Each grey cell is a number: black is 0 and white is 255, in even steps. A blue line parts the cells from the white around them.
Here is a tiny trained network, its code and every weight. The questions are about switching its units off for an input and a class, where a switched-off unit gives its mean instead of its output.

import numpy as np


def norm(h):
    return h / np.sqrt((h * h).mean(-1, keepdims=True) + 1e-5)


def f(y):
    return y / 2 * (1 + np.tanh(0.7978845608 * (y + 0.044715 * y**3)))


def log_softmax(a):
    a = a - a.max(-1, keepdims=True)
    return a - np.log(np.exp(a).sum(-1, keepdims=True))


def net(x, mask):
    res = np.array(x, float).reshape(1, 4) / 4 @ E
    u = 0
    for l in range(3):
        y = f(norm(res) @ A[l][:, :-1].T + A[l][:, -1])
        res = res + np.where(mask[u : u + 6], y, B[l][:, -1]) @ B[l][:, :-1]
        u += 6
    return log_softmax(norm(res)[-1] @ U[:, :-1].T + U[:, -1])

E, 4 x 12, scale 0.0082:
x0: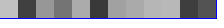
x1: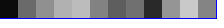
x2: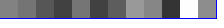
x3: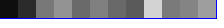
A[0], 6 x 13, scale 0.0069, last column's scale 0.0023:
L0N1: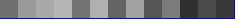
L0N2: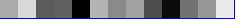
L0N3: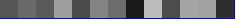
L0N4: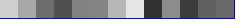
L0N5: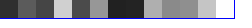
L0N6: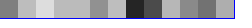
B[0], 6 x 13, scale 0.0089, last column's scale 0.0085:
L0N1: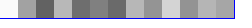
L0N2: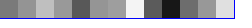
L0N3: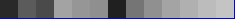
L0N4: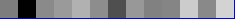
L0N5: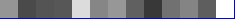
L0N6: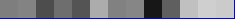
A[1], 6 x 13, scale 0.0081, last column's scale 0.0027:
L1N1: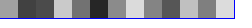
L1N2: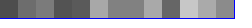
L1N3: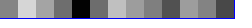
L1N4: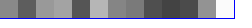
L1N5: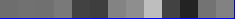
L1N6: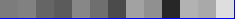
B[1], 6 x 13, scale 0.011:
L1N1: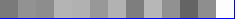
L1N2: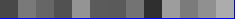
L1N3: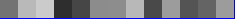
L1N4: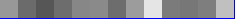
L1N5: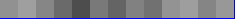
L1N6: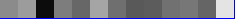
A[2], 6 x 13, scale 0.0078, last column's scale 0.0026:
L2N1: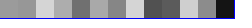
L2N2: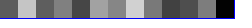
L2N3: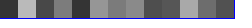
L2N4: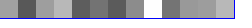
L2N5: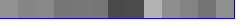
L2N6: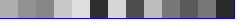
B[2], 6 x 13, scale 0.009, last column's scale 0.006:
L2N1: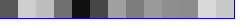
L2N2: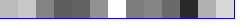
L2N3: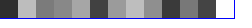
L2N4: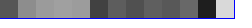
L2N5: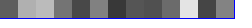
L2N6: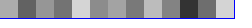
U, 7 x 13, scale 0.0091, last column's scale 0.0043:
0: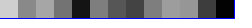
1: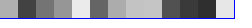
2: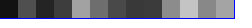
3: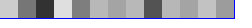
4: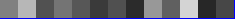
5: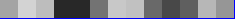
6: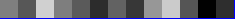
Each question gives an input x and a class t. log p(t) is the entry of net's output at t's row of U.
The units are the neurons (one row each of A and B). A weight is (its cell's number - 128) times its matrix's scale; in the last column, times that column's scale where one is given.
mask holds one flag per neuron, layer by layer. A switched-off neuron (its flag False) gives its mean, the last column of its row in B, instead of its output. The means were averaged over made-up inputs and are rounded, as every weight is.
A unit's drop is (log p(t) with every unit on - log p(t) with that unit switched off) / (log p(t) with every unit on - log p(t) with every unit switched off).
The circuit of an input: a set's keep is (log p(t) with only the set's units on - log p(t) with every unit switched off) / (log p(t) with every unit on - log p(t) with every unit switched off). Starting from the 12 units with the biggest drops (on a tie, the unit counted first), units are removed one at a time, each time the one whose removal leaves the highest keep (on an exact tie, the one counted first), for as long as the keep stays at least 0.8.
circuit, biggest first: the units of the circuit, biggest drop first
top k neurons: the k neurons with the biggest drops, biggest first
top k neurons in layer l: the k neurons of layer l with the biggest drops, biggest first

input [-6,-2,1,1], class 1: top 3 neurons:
L0N2, L0N5, L0N3
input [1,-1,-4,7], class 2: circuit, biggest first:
L1N1, L0N2
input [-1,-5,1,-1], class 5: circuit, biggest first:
L0N2
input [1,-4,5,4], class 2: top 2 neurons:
L1N2, L0N3
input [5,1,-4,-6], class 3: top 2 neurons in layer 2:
L2N3, L2N1
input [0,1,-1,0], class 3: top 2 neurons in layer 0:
L0N1, L0N6
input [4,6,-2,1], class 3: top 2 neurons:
L0N6, L0N3
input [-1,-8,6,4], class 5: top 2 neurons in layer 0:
L0N2, L0N4
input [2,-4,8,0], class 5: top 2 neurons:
L0N5, L1N3
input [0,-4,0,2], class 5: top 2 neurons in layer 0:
L0N4, L0N5
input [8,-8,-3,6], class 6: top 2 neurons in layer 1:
L1N5, L1N1
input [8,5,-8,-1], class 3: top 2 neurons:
L0N6, L0N2
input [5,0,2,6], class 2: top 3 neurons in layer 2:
L2N2, L2N3, L2N5
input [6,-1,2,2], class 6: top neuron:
L0N5
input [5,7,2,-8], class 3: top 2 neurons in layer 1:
L1N1, L1N2
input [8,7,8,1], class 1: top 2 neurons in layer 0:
L0N6, L0N3
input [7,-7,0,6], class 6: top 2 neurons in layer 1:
L1N5, L1N6
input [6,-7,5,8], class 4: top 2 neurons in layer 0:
L0N6, L0N4
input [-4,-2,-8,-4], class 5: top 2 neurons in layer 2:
L2N1, L2N2
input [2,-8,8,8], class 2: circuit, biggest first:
L1N2
